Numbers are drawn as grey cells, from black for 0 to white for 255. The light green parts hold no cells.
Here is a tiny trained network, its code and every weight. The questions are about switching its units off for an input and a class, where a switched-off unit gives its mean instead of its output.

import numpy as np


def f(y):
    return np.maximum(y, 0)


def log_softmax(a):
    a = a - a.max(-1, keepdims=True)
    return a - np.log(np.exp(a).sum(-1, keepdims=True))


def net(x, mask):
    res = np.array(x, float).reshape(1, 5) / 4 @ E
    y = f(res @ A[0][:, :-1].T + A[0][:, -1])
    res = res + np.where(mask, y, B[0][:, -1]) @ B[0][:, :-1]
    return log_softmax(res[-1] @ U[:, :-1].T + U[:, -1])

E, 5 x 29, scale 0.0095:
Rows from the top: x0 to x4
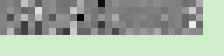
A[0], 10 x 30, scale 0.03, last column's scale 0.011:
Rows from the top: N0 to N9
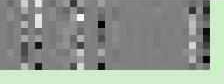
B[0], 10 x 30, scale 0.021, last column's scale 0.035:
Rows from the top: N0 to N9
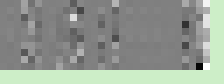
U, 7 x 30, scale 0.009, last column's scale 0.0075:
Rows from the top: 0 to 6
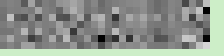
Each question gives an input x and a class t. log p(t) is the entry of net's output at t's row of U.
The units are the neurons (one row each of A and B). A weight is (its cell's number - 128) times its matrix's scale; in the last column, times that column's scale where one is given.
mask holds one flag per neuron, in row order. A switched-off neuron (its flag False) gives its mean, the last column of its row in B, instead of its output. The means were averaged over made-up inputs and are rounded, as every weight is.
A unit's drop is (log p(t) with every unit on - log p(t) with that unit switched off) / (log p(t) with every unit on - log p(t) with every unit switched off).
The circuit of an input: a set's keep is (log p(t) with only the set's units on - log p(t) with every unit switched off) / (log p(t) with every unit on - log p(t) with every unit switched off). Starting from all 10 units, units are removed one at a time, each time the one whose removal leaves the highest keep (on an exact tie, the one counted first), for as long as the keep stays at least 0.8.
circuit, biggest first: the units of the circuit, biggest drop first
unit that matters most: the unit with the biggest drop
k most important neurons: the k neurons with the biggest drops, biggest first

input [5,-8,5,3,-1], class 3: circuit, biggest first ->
N3; N9
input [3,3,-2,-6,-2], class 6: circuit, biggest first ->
N2; N0
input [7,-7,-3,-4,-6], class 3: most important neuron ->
N9
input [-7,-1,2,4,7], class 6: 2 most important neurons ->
N9; N6
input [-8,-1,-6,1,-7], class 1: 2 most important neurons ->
N9; N3
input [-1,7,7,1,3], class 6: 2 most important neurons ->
N9; N7
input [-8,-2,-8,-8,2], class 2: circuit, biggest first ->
N9; N6
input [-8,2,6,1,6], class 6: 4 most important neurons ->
N9; N0; N2; N7
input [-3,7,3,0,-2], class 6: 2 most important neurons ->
N9; N3
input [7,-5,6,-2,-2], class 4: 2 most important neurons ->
N0; N2
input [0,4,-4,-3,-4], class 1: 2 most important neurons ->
N9; N0
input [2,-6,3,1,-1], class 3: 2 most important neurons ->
N0; N3
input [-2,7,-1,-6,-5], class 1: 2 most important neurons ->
N0; N2
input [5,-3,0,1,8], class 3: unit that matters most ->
N3
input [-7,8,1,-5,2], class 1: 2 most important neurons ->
N9; N3
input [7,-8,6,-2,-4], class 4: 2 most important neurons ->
N0; N2
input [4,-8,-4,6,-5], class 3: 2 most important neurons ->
N9; N3
